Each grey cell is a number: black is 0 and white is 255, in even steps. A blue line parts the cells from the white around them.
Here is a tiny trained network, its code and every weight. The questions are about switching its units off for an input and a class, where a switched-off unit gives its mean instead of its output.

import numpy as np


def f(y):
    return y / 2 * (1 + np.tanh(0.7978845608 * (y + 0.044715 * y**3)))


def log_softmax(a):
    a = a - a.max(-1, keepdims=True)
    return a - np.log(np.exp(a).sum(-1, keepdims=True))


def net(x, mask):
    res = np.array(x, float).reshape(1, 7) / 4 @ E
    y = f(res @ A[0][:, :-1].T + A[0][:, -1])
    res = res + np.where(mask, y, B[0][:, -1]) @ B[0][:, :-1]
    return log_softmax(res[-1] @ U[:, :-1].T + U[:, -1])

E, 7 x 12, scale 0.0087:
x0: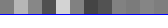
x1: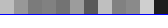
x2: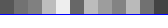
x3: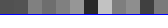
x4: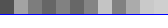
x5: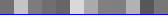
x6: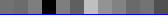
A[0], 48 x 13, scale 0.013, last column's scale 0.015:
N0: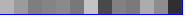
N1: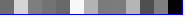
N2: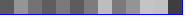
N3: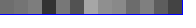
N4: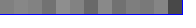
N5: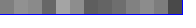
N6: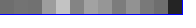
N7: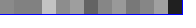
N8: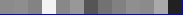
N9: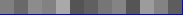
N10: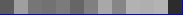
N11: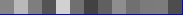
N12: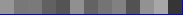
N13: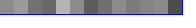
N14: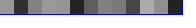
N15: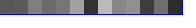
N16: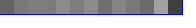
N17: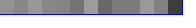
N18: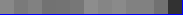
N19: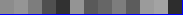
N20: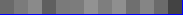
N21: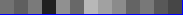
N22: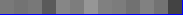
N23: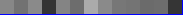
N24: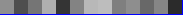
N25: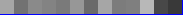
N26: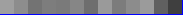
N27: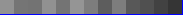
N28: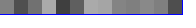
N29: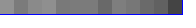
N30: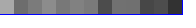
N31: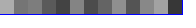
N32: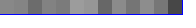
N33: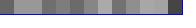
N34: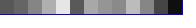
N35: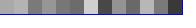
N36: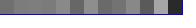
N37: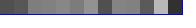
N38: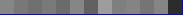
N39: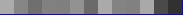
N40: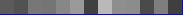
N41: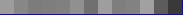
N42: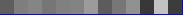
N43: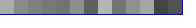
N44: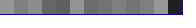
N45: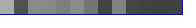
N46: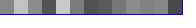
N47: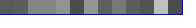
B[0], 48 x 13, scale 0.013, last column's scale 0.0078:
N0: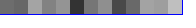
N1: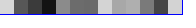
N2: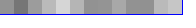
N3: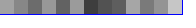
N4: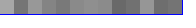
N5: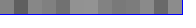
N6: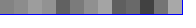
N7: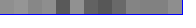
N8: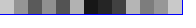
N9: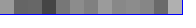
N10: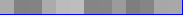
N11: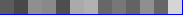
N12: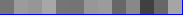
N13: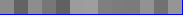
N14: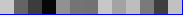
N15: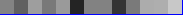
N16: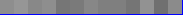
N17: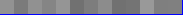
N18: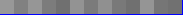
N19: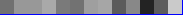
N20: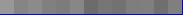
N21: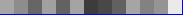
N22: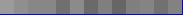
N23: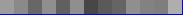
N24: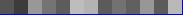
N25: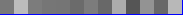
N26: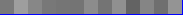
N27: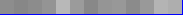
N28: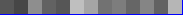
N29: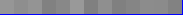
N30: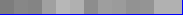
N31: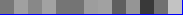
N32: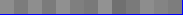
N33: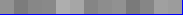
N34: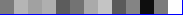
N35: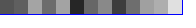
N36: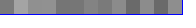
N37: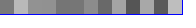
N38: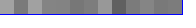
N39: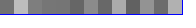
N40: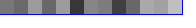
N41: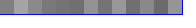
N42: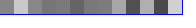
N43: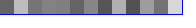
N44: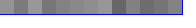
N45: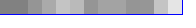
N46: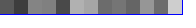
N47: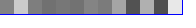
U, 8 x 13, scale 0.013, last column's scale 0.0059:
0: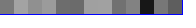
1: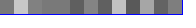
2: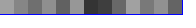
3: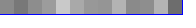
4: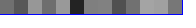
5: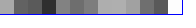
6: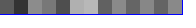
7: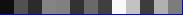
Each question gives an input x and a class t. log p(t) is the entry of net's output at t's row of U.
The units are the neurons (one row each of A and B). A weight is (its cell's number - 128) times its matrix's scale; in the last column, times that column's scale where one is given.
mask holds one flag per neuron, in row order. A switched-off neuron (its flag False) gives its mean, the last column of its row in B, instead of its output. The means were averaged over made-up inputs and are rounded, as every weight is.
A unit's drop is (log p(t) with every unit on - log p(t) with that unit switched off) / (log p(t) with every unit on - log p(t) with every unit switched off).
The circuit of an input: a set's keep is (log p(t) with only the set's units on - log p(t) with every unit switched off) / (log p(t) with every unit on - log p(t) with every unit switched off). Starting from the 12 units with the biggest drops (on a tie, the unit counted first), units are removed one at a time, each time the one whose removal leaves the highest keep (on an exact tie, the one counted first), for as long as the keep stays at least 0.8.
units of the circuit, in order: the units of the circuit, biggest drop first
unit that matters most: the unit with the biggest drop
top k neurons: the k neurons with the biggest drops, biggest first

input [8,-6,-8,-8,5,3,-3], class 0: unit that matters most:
N19
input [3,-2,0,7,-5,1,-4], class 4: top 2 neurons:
(N15; N40)
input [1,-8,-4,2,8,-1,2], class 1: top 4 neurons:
(N47; N42; N37; N45)
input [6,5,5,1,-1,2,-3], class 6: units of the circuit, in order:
(N46; N11)
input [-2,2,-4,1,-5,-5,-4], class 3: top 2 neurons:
(N45; N1)
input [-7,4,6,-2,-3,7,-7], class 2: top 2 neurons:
(N8; N14)
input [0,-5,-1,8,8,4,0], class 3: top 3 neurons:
(N2; N10; N35)
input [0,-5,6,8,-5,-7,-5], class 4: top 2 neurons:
(N40; N15)
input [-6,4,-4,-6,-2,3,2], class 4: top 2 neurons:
(N35; N0)
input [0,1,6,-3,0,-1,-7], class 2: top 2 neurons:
(N8; N19)
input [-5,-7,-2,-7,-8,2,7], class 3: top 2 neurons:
(N45; N30)
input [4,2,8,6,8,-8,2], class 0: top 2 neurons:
(N34; N6)
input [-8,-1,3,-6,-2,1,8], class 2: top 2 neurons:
(N21; N3)
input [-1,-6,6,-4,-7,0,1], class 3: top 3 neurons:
(N45; N30; N27)
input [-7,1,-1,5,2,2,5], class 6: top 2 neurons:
(N24; N28)
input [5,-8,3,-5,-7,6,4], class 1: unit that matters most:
N42
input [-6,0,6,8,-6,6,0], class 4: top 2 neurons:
(N15; N40)
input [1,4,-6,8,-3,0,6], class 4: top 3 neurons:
(N15; N40; N34)
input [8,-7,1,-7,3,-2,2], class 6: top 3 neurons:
(N46; N11; N43)
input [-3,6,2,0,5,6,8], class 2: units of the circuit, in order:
(N21)
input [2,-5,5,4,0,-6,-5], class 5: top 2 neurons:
(N14; N9)
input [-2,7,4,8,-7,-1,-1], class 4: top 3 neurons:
(N15; N40; N47)
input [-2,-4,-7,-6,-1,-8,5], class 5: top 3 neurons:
(N14; N34; N9)
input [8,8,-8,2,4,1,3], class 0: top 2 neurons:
(N19; N31)
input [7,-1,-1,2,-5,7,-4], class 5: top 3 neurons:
(N1; N24; N28)
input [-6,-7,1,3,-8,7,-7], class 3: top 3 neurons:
(N45; N30; N27)
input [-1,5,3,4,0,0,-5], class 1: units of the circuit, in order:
(N43)
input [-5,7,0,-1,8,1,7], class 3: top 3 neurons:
(N2; N10; N33)
